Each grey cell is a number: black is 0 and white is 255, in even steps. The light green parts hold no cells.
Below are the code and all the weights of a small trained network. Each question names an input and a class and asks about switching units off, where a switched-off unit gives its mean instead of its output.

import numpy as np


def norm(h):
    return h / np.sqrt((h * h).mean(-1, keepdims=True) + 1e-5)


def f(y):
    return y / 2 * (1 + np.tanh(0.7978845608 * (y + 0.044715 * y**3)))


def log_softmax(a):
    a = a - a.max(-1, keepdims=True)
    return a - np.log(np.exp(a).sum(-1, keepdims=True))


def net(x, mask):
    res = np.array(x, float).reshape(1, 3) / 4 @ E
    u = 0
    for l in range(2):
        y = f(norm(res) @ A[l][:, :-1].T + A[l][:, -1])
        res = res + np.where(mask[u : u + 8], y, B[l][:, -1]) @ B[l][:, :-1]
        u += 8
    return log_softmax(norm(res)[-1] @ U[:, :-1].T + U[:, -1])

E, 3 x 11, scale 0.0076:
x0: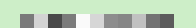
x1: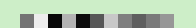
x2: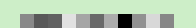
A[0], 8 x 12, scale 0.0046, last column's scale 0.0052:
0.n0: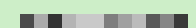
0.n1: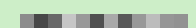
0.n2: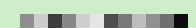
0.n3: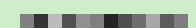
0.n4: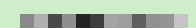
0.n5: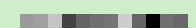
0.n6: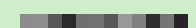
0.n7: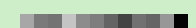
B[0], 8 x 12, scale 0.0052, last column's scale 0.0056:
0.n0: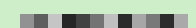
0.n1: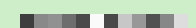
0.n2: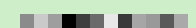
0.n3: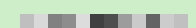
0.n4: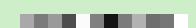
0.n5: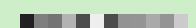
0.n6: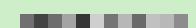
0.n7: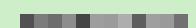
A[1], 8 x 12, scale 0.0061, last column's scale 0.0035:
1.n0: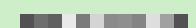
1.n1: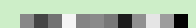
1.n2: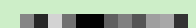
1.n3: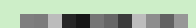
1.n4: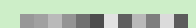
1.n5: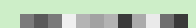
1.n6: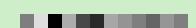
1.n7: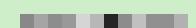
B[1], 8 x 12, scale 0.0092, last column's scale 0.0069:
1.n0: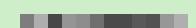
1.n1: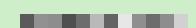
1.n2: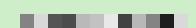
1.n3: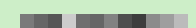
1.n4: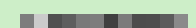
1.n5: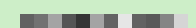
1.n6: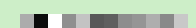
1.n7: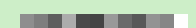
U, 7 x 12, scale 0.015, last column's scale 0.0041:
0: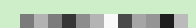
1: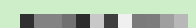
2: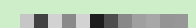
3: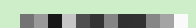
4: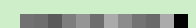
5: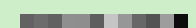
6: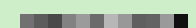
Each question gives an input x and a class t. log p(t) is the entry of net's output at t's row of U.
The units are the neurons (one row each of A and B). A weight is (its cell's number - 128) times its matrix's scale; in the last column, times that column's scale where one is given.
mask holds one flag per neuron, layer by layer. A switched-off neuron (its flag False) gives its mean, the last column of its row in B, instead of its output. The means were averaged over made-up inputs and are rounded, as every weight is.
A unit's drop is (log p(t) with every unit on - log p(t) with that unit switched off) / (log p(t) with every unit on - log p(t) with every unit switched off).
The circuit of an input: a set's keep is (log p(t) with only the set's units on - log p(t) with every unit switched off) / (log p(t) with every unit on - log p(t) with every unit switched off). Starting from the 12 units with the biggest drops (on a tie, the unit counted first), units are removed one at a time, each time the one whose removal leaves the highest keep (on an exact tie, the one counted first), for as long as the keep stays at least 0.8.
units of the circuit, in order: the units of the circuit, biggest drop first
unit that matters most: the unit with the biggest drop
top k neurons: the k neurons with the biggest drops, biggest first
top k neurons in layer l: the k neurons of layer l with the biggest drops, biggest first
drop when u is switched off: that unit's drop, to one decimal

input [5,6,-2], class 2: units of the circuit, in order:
[1.n6]
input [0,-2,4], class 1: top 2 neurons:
[0.n4; 1.n5]
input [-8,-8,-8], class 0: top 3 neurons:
[1.n2; 0.n4; 0.n1]
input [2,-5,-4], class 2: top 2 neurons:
[1.n5; 0.n1]
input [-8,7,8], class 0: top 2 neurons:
[1.n2; 0.n5]
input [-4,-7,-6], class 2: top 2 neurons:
[1.n5; 1.n1]
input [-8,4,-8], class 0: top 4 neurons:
[1.n2; 0.n1; 1.n5; 1.n1]
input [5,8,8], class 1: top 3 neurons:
[1.n5; 1.n1; 0.n3]
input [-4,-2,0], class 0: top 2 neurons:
[1.n2; 0.n4]
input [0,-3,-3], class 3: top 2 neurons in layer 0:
[0.n1; 0.n5]
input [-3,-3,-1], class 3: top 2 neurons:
[0.n3; 1.n6]
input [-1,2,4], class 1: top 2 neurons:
[1.n1; 0.n3]
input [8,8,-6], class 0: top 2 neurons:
[0.n0; 1.n5]
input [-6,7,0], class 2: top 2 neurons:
[1.n6; 0.n0]
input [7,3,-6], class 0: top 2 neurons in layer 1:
[1.n5; 1.n1]
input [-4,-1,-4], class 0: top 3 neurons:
[1.n2; 0.n1; 1.n5]
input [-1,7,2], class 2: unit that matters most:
1.n6
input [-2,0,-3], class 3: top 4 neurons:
[0.n5; 1.n1; 1.n5; 0.n1]
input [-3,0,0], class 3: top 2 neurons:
[0.n4; 1.n7]
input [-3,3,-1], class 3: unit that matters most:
0.n4
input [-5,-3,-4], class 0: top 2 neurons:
[1.n2; 0.n1]
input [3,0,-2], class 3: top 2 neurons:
[1.n3; 1.n2]
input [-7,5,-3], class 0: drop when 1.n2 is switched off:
1.5
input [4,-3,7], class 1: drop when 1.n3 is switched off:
0.0
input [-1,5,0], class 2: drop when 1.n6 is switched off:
0.1
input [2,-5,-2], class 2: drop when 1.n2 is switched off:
0.2
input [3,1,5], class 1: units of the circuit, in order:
[1.n5]
